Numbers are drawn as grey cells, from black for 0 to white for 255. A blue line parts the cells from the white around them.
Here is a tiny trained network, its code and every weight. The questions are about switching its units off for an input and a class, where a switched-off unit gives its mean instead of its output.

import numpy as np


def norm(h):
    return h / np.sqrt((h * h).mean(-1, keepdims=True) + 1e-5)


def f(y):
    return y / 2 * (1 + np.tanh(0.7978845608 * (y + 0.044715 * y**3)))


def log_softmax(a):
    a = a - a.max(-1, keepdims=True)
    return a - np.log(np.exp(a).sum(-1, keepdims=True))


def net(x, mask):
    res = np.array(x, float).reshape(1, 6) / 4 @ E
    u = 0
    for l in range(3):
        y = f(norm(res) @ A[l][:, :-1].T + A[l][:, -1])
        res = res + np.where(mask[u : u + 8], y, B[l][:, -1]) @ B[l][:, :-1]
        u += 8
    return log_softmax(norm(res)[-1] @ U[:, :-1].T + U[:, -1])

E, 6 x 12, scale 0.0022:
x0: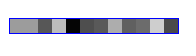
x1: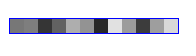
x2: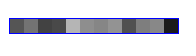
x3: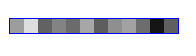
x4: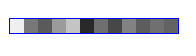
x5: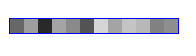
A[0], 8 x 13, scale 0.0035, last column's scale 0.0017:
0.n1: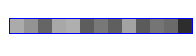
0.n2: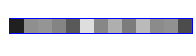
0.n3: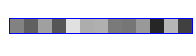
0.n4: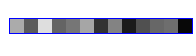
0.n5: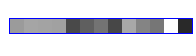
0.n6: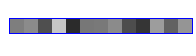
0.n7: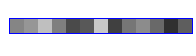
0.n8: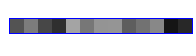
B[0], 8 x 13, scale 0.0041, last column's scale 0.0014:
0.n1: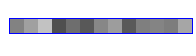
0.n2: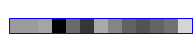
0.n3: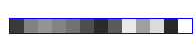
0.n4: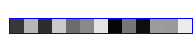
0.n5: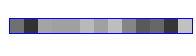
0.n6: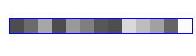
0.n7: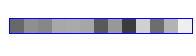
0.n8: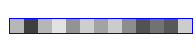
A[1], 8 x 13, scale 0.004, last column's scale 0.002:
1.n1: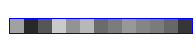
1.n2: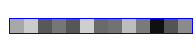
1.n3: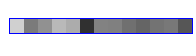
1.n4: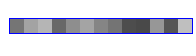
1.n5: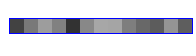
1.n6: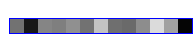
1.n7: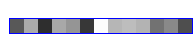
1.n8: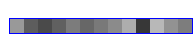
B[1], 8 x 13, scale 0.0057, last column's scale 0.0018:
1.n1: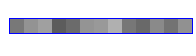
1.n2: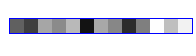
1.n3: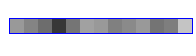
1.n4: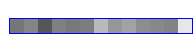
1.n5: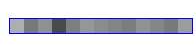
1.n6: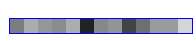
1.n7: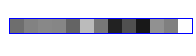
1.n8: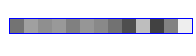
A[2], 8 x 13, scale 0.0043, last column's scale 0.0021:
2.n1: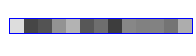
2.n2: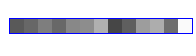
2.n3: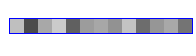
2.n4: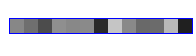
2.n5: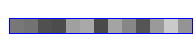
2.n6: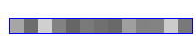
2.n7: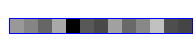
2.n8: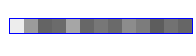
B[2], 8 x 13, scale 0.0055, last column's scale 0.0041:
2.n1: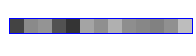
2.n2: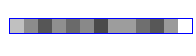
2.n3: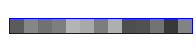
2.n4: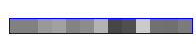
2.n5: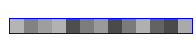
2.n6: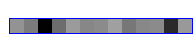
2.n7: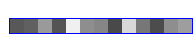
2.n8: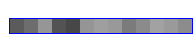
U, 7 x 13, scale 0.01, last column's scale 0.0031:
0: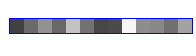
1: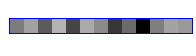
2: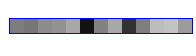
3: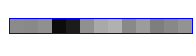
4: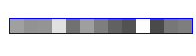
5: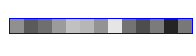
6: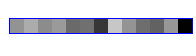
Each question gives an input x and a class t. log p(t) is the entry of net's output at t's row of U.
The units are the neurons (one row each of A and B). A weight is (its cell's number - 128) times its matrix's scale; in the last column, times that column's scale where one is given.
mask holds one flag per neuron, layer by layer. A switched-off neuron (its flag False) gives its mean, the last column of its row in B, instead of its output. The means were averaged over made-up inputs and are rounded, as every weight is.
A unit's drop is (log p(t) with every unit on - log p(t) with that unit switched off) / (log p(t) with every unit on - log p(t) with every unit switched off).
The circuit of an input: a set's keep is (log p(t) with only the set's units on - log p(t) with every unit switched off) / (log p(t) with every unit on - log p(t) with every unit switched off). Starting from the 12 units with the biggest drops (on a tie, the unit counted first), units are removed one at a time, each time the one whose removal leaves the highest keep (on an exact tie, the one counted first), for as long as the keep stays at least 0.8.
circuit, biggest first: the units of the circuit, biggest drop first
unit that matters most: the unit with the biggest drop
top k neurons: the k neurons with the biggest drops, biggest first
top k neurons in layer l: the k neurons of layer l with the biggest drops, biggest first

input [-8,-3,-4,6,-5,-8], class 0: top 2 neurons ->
[0.n3; 1.n7]
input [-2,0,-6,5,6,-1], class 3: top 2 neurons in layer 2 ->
[2.n1; 2.n8]
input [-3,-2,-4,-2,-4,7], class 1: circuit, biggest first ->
[1.n7]
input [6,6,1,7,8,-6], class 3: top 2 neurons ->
[2.n1; 0.n3]
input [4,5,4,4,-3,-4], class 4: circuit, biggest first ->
[2.n5; 2.n4]
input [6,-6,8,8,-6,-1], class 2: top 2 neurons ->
[1.n2; 0.n3]
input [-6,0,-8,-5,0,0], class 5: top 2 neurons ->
[0.n5; 2.n3]
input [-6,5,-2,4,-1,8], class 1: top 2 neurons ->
[1.n7; 0.n6]
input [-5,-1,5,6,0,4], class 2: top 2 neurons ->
[1.n2; 0.n6]
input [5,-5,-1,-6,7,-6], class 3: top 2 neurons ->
[2.n1; 1.n2]
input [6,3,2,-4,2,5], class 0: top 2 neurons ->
[2.n7; 0.n4]
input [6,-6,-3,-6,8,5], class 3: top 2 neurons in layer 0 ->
[0.n3; 0.n4]
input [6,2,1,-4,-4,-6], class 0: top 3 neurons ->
[2.n7; 1.n7; 0.n6]
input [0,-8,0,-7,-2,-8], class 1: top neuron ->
[0.n4]
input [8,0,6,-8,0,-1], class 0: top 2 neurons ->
[2.n7; 1.n2]
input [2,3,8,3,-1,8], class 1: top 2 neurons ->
[1.n7; 0.n5]
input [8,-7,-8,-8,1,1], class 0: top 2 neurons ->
[2.n7; 1.n2]
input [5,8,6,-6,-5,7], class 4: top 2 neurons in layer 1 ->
[1.n2; 1.n8]
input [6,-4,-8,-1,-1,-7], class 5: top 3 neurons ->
[2.n3; 0.n5; 1.n7]
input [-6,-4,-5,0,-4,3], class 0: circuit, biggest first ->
[0.n3]
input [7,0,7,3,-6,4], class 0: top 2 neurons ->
[2.n7; 0.n6]
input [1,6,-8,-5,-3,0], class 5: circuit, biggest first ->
[0.n5; 2.n3]
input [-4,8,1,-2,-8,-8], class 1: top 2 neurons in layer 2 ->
[2.n1; 2.n8]
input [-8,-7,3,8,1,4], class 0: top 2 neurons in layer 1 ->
[1.n6; 1.n8]
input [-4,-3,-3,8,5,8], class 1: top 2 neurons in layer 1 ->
[1.n7; 1.n6]
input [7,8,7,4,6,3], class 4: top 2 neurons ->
[2.n4; 0.n3]
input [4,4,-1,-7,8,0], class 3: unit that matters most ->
1.n3
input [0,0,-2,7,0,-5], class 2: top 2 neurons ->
[1.n2; 1.n7]
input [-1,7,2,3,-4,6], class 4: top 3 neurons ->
[2.n5; 0.n4; 2.n4]
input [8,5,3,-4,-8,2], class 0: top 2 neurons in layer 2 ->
[2.n7; 2.n1]
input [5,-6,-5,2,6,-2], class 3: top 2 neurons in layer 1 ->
[1.n3; 1.n8]
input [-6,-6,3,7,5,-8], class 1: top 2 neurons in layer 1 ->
[1.n6; 1.n8]
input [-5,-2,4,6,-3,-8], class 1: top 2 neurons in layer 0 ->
[0.n4; 0.n6]
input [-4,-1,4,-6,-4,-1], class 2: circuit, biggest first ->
[1.n6]
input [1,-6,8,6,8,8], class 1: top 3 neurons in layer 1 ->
[1.n7; 1.n5; 1.n2]
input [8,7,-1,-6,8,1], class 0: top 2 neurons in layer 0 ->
[0.n6; 0.n2]
